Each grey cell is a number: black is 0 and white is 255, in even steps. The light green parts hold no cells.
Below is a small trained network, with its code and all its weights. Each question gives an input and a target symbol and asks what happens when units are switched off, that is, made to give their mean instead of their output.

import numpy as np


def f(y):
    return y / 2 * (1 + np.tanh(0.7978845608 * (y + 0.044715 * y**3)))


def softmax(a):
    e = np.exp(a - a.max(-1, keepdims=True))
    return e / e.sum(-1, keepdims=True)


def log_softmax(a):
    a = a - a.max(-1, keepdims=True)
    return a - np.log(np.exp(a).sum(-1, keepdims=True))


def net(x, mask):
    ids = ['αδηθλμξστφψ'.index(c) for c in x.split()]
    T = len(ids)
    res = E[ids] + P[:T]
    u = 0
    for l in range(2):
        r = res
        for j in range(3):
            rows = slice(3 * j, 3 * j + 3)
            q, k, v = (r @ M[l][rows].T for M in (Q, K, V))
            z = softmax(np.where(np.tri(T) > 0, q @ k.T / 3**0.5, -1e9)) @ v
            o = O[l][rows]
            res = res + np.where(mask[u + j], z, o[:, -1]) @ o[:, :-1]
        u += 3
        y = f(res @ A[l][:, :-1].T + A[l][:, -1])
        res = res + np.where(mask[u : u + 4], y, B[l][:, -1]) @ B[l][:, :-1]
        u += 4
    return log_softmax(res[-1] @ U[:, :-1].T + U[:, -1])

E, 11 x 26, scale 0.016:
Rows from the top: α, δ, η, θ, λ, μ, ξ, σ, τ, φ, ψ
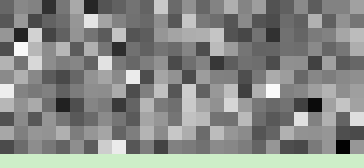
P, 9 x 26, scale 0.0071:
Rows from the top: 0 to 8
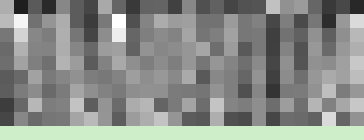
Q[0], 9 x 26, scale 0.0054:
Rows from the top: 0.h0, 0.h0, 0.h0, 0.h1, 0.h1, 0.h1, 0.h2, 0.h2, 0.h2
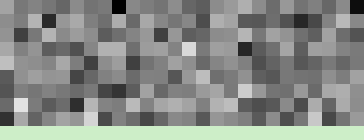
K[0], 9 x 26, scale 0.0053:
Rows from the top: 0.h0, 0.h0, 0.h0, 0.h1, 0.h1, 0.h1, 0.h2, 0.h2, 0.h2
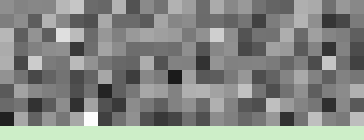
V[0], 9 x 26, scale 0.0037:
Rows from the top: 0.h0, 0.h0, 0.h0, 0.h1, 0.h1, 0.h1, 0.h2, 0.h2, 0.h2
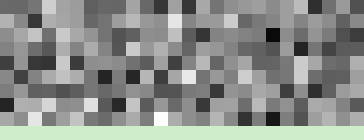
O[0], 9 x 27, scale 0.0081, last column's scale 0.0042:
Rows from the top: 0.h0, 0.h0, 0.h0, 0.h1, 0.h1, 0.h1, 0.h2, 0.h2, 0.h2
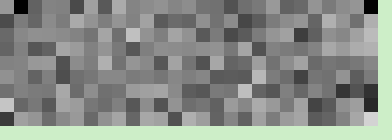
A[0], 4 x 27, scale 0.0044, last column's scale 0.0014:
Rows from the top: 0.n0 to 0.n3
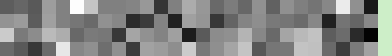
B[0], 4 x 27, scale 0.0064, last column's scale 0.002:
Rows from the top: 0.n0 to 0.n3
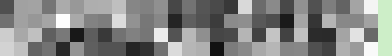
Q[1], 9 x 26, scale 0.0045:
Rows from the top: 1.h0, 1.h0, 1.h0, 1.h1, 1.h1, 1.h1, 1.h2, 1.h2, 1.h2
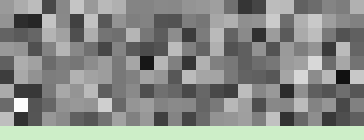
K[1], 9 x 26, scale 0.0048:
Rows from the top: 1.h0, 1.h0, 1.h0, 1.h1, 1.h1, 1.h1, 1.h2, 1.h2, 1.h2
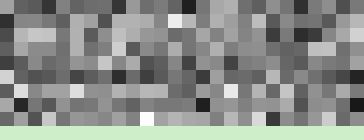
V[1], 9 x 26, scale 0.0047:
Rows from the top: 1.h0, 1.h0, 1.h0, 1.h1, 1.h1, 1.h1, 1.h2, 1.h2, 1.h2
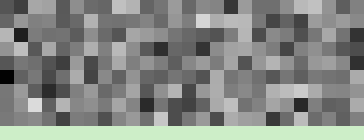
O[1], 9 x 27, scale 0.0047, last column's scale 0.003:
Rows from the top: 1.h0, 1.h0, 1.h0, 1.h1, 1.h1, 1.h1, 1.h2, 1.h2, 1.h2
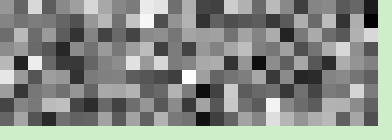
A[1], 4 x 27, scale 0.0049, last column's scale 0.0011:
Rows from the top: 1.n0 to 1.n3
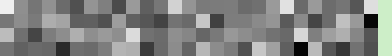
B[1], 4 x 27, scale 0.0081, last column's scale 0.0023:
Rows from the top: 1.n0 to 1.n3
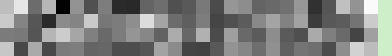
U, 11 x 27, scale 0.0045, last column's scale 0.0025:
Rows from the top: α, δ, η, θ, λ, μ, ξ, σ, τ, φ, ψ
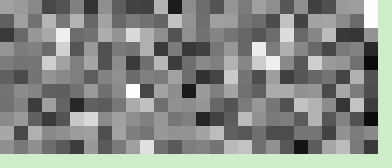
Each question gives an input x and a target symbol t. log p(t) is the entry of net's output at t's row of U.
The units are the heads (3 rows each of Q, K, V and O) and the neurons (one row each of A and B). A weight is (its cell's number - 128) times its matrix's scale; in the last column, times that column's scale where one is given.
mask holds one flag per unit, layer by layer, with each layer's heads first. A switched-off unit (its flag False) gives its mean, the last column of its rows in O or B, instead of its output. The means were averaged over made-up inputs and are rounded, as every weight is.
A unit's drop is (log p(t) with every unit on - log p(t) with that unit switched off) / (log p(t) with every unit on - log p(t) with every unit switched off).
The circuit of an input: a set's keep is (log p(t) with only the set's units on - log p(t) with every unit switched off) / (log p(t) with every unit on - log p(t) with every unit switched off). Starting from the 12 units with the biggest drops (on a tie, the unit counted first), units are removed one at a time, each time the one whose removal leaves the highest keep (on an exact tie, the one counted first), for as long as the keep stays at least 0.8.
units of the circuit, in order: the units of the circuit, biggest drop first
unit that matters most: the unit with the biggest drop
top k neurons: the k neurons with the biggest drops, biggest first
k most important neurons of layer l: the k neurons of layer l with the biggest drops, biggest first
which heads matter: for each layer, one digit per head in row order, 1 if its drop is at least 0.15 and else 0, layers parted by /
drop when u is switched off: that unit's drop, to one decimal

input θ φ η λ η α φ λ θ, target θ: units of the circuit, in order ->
[0.h2; 1.n1; 1.h2; 1.h0]
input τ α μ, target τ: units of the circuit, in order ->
[1.h2; 0.h2; 1.h0]
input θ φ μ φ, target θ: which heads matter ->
101 / 111
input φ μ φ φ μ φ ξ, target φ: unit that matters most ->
1.h2
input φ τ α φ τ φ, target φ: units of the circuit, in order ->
[1.h2; 1.h1; 0.h2]
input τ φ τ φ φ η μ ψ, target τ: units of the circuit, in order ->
[1.h2; 0.h2; 1.h0; 0.h1]
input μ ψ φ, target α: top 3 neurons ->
[0.n3; 1.n0; 0.n2]
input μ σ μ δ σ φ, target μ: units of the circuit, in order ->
[1.h2; 0.h1]
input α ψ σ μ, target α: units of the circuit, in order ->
[1.h1; 1.n3]
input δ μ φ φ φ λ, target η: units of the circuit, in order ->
[1.n0; 0.n3]
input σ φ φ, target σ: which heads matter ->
001 / 100
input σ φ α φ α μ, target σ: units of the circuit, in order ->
[1.h0; 0.h2]
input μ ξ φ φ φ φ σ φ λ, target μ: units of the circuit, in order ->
[1.h2; 0.h1; 0.h0]
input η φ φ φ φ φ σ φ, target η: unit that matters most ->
0.h0
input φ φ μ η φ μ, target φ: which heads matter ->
101 / 011
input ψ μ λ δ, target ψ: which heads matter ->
001 / 111
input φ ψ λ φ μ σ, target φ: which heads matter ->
000 / 011
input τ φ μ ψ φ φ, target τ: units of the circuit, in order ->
[1.h2; 0.h2; 0.h1; 1.h0]
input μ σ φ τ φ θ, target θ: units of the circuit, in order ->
[0.h2; 1.n0]
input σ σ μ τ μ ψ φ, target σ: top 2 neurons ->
[0.n2; 0.n3]
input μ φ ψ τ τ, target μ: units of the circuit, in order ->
[1.h2; 0.h1; 1.h0]
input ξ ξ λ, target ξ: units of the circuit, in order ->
[1.h1; 1.h0; 0.h1]
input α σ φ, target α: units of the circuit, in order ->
[1.n0; 1.h1; 0.n3]
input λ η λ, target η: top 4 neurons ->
[1.n0; 0.n3; 1.n3; 0.n1]
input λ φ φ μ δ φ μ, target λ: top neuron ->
[0.n1]
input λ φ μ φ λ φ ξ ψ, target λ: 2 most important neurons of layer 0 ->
[0.n1; 0.n2]
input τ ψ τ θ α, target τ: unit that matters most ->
1.h2
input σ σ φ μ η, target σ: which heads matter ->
001 / 101
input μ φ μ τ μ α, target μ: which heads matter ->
010 / 001
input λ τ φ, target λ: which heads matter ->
100 / 111
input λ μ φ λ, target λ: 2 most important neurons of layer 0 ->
[0.n1; 0.n2]
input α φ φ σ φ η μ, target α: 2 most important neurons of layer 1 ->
[1.n3; 1.n0]
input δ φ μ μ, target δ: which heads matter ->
010 / 110
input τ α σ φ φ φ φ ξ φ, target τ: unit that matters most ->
1.h2
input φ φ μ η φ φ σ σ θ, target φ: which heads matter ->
101 / 011
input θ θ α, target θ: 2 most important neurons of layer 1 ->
[1.n1; 1.n0]
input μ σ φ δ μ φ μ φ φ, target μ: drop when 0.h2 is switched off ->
0.2
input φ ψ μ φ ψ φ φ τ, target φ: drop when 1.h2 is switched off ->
0.7
